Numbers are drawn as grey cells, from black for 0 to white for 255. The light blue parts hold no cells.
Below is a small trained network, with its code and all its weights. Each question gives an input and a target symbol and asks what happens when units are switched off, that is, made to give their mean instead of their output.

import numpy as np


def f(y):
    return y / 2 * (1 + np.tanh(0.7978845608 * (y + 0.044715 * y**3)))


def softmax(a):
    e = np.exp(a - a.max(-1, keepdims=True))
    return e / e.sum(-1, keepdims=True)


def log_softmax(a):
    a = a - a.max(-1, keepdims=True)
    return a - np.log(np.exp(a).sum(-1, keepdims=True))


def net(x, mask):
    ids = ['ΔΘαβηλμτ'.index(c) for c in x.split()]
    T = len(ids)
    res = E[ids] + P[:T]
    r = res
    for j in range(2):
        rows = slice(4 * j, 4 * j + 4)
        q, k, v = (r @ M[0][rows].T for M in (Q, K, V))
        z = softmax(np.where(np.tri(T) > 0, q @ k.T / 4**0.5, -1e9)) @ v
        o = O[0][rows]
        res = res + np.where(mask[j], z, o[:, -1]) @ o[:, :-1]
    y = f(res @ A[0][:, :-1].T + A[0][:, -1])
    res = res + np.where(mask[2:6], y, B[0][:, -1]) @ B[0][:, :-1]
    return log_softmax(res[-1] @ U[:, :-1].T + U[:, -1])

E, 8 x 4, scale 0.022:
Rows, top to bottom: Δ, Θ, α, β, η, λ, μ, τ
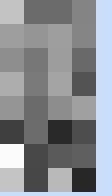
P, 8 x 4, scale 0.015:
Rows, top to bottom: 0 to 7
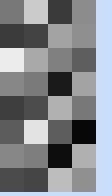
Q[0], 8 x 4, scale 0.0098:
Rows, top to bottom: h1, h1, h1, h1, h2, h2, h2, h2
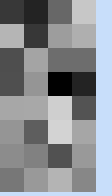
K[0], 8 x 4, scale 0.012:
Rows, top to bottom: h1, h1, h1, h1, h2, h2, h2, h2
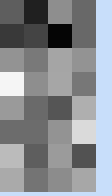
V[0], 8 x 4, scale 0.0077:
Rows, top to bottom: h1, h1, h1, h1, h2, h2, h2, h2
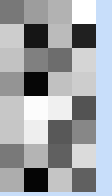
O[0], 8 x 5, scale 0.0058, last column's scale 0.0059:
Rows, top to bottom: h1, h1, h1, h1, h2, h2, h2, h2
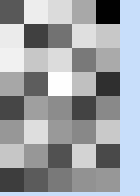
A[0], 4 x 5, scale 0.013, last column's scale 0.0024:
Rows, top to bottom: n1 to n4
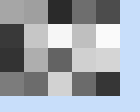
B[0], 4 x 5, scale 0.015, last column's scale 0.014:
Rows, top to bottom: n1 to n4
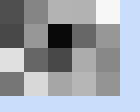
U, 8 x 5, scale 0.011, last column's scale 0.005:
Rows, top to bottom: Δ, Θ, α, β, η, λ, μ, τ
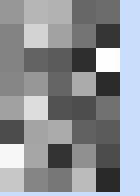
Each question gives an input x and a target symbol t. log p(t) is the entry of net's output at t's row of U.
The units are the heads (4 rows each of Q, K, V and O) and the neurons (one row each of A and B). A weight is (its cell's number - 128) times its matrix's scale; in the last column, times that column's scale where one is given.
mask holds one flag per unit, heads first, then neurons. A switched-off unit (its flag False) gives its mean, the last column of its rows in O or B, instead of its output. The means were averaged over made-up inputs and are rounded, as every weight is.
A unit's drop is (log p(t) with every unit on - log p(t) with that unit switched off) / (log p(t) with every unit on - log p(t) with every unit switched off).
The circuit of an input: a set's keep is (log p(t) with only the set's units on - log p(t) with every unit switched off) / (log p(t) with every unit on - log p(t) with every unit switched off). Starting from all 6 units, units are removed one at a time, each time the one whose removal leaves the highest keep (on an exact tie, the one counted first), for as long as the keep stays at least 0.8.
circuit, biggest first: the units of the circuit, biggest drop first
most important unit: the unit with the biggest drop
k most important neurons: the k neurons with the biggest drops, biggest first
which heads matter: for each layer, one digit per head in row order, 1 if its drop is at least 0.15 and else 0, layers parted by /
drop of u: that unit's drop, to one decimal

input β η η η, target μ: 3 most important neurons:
(n1 n3 n2)
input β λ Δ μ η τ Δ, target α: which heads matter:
01
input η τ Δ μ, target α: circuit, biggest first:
(h2)
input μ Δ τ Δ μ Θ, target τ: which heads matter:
10
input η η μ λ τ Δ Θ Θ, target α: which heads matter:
10
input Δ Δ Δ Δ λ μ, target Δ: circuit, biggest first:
(n1 h1 h2)
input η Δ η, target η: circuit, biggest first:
(h1 n1 n2)
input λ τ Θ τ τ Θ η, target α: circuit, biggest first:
(h2 n1)
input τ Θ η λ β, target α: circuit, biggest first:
(h1 n1)
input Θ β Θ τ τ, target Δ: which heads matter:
00
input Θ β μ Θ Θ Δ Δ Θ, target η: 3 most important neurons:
(n2 n1 n4)
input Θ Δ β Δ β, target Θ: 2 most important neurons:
(n4 n3)
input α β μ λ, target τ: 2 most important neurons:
(n1 n2)
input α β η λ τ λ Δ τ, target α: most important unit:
h1
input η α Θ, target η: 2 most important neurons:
(n2 n1)
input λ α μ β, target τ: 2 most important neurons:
(n1 n2)
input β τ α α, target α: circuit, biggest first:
(h2 n1)
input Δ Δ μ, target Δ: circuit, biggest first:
(n1 h1)
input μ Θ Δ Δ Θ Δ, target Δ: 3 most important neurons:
(n1 n2 n3)
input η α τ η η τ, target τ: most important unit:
h1
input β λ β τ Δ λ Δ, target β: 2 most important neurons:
(n1 n3)
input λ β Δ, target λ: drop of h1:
0.6
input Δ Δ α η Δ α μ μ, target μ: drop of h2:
0.1
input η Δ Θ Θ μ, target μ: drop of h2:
0.2
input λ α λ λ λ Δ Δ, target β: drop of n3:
-0.1
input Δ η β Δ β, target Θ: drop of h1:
1.0
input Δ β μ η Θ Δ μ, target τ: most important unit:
n1
